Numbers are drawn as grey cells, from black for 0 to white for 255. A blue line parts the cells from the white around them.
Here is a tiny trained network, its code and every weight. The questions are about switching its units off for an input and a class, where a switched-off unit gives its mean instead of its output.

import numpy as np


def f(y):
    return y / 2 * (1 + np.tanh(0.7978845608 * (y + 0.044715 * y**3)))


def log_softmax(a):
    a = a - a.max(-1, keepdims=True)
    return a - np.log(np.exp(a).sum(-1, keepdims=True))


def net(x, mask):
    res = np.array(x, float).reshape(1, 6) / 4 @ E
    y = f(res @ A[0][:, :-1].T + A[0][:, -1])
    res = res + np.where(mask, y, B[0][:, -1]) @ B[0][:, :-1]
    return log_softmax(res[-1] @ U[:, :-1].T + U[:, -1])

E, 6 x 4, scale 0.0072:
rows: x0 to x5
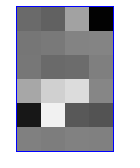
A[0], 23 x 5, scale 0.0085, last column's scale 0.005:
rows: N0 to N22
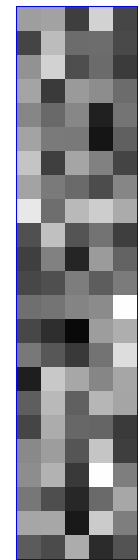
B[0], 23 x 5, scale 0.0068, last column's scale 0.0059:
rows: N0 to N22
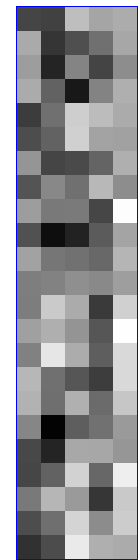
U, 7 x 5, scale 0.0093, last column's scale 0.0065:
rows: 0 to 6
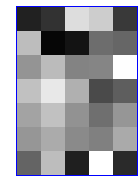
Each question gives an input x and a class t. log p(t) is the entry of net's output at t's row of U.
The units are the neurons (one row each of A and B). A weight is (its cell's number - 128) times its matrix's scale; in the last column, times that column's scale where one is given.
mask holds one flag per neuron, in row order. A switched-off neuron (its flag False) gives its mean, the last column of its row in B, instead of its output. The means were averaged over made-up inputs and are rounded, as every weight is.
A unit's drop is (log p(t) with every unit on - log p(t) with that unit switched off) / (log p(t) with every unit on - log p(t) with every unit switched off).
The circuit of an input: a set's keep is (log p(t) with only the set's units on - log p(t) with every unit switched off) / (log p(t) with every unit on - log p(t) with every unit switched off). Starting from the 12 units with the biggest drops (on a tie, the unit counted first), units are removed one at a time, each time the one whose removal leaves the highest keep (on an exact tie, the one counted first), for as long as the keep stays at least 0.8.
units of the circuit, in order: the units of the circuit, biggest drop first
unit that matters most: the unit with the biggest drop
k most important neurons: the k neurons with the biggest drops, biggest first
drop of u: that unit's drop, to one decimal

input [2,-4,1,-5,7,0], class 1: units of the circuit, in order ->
(N9 N17)
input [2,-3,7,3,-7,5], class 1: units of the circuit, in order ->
(N6 N3)
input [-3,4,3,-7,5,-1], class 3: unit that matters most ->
N13
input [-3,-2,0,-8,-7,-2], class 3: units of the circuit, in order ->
(N14 N13)
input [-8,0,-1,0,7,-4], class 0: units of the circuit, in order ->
(N19 N0)
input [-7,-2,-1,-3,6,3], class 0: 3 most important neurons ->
(N19 N21 N0)
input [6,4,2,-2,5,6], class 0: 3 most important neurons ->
(N22 N4 N5)
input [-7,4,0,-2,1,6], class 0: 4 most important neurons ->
(N19 N0 N21 N18)
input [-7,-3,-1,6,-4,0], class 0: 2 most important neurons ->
(N19 N0)
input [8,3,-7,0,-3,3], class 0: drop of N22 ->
0.1
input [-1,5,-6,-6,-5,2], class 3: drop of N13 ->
0.2
